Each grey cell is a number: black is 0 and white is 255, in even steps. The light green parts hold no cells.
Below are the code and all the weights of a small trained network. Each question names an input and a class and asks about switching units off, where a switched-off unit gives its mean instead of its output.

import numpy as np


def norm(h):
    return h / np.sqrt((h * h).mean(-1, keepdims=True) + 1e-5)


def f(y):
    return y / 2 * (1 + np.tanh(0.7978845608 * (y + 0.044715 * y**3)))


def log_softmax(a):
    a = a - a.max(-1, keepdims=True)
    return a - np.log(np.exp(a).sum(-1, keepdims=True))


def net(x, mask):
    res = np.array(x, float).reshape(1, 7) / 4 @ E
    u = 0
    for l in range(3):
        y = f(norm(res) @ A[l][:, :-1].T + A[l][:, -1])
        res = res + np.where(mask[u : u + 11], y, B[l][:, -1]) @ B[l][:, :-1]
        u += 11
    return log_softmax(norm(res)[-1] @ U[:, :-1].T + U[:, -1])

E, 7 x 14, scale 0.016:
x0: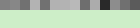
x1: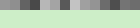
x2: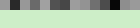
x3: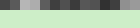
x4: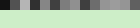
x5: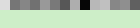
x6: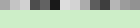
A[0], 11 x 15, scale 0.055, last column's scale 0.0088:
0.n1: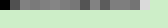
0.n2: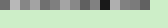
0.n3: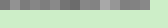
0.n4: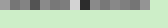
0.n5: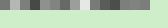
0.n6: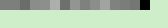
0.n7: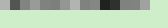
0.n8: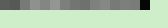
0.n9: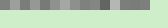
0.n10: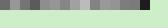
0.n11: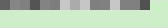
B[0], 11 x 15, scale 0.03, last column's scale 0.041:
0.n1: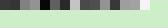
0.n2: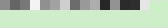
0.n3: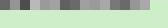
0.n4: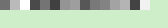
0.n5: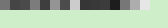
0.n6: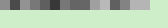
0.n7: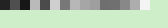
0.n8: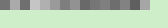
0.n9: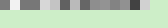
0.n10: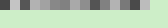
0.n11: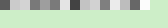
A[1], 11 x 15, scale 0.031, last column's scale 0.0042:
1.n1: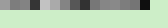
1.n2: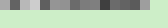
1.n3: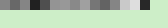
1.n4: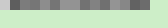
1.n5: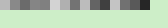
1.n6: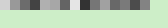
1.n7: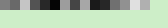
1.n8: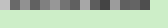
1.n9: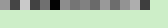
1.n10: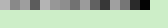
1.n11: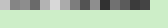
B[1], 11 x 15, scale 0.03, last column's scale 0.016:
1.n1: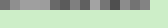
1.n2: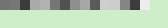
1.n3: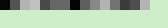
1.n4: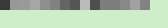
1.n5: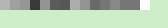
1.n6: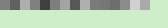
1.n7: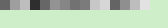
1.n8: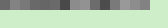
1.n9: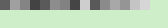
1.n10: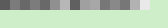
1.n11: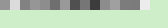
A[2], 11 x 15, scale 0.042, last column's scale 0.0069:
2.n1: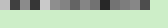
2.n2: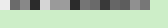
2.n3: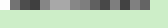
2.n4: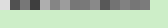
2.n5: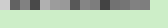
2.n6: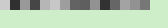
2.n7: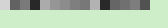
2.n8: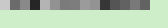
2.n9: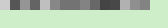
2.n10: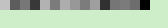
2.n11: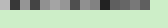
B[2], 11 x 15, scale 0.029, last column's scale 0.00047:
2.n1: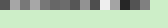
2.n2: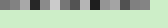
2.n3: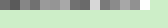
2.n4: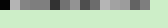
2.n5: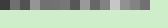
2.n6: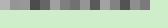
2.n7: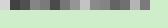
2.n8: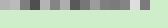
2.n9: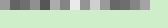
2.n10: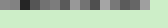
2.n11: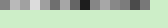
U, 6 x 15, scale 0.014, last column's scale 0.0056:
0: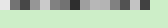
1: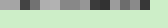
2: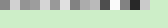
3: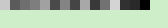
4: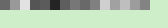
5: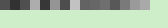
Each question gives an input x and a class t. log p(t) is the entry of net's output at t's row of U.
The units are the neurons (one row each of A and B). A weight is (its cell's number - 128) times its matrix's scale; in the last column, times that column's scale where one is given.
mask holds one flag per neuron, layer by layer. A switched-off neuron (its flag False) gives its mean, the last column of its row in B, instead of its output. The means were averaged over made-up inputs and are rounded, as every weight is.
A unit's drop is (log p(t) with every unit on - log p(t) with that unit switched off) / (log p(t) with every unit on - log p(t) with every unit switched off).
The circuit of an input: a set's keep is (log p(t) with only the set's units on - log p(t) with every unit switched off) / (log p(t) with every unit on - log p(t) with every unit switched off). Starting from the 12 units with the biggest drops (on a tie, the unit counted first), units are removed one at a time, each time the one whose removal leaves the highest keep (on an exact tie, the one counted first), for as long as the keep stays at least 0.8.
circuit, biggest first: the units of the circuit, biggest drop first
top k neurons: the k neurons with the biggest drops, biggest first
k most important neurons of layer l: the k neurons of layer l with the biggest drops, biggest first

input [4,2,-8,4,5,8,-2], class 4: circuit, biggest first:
0.n4
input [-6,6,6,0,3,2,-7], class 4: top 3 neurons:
0.n2; 0.n7; 0.n9
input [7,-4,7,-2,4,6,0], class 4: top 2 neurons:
0.n4; 0.n2
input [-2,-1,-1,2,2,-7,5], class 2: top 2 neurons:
0.n11; 0.n2
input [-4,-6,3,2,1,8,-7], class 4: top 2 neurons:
0.n7; 0.n2
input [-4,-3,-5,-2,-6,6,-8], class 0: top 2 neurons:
0.n4; 0.n1
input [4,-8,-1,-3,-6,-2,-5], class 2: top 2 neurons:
0.n1; 0.n5
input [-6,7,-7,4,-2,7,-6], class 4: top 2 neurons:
0.n2; 0.n7
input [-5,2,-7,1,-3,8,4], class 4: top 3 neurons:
0.n2; 0.n11; 1.n6
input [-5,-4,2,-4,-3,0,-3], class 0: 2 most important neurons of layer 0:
0.n4; 0.n1
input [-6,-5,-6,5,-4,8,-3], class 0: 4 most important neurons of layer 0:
0.n1; 0.n4; 0.n5; 0.n11
